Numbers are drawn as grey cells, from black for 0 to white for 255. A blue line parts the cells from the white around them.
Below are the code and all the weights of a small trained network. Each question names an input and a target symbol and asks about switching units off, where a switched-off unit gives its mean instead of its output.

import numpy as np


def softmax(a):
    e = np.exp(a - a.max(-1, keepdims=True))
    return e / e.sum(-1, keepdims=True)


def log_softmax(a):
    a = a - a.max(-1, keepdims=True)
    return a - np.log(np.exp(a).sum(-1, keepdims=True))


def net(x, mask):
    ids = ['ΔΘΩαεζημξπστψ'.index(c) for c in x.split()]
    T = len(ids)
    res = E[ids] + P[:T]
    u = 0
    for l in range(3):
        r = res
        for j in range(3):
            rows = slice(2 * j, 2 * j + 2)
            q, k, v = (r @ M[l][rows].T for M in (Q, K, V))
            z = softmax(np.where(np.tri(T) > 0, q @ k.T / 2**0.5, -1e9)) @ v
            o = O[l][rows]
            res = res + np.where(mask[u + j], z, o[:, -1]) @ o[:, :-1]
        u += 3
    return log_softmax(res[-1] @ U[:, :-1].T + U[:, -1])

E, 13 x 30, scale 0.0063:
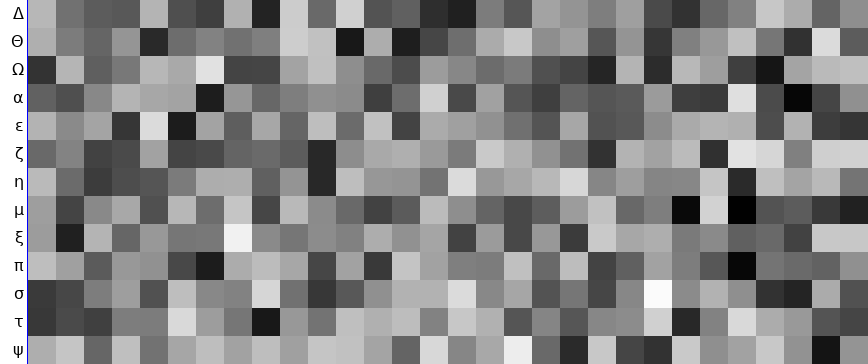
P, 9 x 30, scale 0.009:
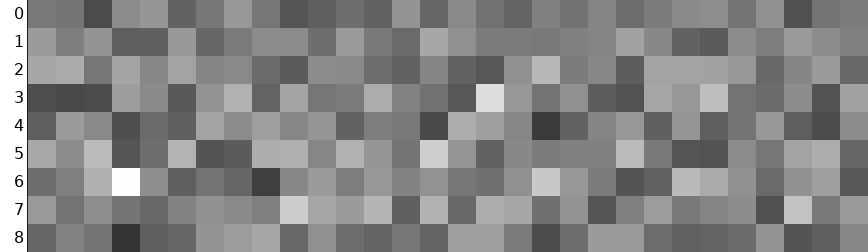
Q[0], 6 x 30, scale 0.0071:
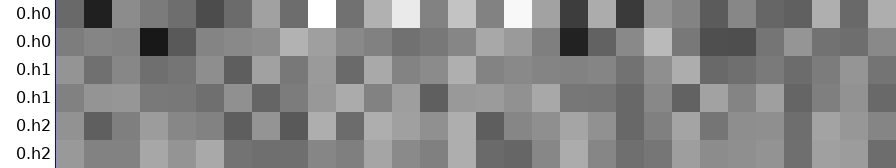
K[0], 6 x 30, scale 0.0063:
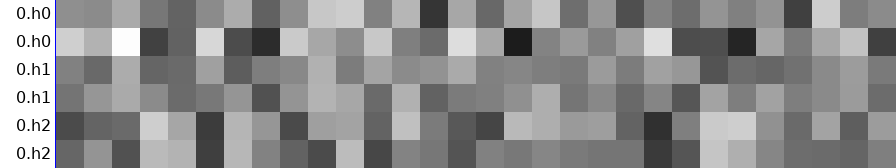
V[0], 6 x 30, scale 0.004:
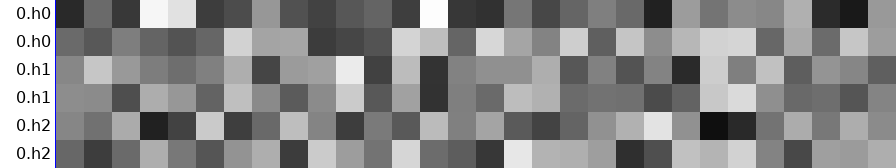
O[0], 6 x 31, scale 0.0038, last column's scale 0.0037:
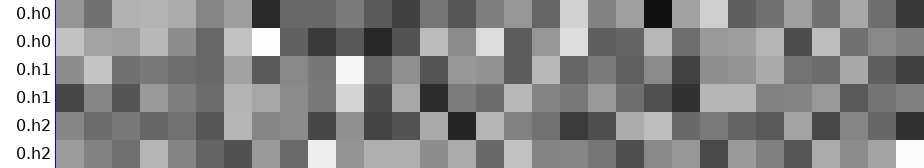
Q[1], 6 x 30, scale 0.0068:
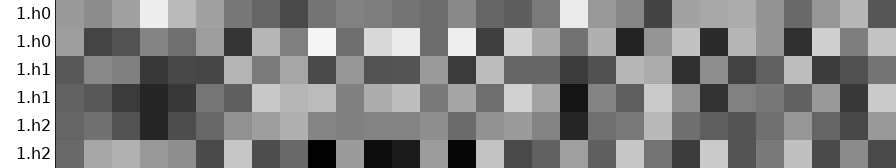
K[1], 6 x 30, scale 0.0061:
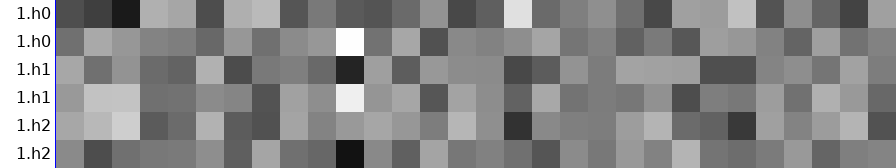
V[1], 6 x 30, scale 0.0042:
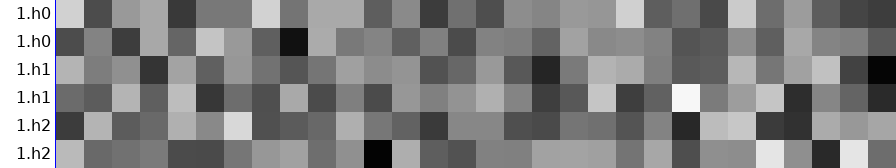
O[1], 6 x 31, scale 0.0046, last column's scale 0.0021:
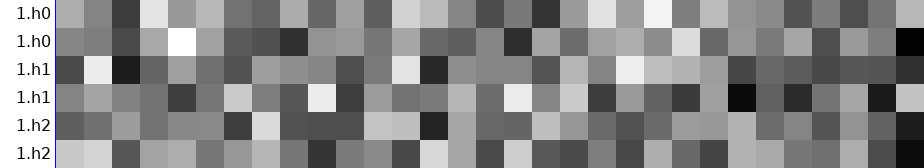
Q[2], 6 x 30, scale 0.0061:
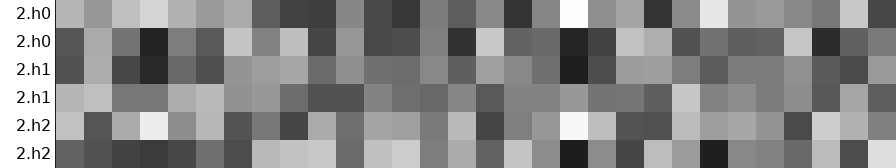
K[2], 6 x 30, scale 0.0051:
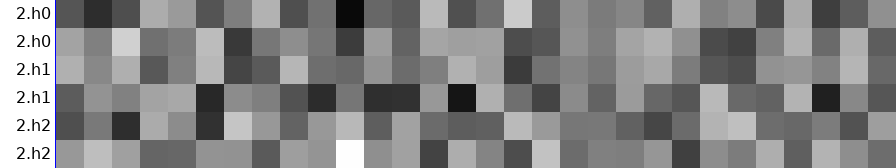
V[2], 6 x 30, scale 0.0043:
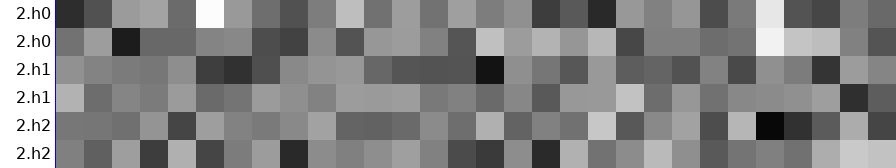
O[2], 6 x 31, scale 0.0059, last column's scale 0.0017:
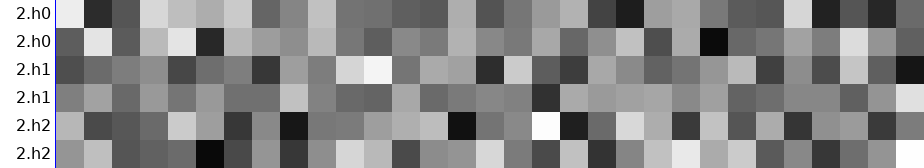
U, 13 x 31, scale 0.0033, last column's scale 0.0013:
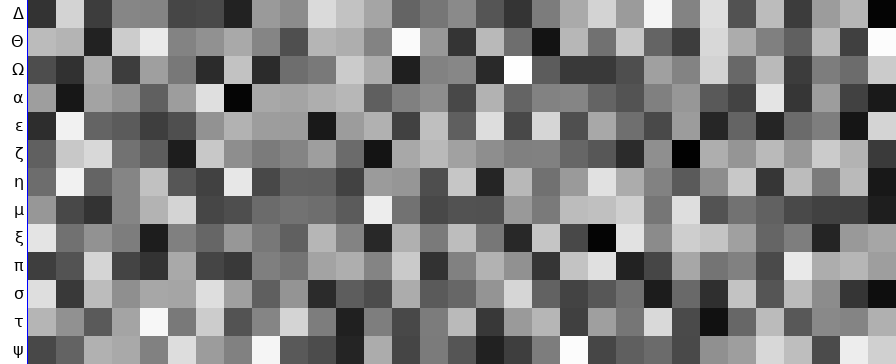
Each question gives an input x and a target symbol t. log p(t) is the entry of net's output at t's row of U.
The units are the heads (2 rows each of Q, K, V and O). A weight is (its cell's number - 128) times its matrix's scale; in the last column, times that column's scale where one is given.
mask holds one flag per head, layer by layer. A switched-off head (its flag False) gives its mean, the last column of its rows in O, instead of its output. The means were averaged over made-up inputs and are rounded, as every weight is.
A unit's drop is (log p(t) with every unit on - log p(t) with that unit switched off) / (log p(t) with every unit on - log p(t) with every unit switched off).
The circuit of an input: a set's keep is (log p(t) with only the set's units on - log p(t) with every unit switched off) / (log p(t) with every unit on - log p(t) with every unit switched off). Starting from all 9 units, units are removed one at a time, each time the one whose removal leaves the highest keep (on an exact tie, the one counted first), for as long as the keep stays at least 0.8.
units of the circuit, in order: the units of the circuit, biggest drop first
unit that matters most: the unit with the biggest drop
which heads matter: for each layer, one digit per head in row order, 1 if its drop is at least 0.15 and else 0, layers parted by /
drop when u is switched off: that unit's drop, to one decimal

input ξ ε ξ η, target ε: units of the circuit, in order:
1.h1
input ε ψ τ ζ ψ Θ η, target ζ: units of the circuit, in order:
0.h0; 2.h0; 2.h2; 1.h1
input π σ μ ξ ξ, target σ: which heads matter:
000 / 000 / 001
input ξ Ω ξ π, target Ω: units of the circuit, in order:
1.h2; 1.h0
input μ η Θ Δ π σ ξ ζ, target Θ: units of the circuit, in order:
1.h2; 0.h1; 1.h0
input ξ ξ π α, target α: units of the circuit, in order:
0.h0; 2.h0; 2.h1; 1.h1
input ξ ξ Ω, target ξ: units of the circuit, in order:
0.h0; 2.h0; 2.h2
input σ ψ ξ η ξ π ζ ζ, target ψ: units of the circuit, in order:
2.h2; 1.h1
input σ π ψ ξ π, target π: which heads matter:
001 / 000 / 100
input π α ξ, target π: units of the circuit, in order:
2.h0; 0.h0; 2.h2
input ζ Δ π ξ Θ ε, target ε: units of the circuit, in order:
1.h1; 0.h0
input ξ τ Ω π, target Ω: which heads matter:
000 / 001 / 000
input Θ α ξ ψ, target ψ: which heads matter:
000 / 000 / 001
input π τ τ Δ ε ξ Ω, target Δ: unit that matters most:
0.h0
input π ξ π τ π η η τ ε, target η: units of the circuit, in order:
0.h0; 2.h0; 2.h1
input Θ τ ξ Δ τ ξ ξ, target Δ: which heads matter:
100 / 000 / 001
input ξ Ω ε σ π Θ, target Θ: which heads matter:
100 / 001 / 000
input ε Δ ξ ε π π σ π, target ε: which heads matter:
000 / 010 / 000
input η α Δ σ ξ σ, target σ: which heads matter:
100 / 000 / 001
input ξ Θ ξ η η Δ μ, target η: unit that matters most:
2.h0
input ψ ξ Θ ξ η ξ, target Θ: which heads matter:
000 / 001 / 000
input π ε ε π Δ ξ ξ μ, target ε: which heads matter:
000 / 010 / 000
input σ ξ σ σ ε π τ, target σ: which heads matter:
100 / 010 / 001
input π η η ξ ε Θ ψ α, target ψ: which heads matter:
011 / 000 / 001
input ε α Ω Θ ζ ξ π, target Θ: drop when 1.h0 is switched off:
0.1
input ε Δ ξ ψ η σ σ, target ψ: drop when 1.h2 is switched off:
0.0
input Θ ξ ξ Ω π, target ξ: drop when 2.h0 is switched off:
0.2
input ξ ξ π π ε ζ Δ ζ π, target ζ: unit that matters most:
1.h0
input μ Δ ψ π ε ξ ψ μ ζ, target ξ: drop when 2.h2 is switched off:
0.2
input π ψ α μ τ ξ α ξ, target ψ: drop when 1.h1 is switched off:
0.2
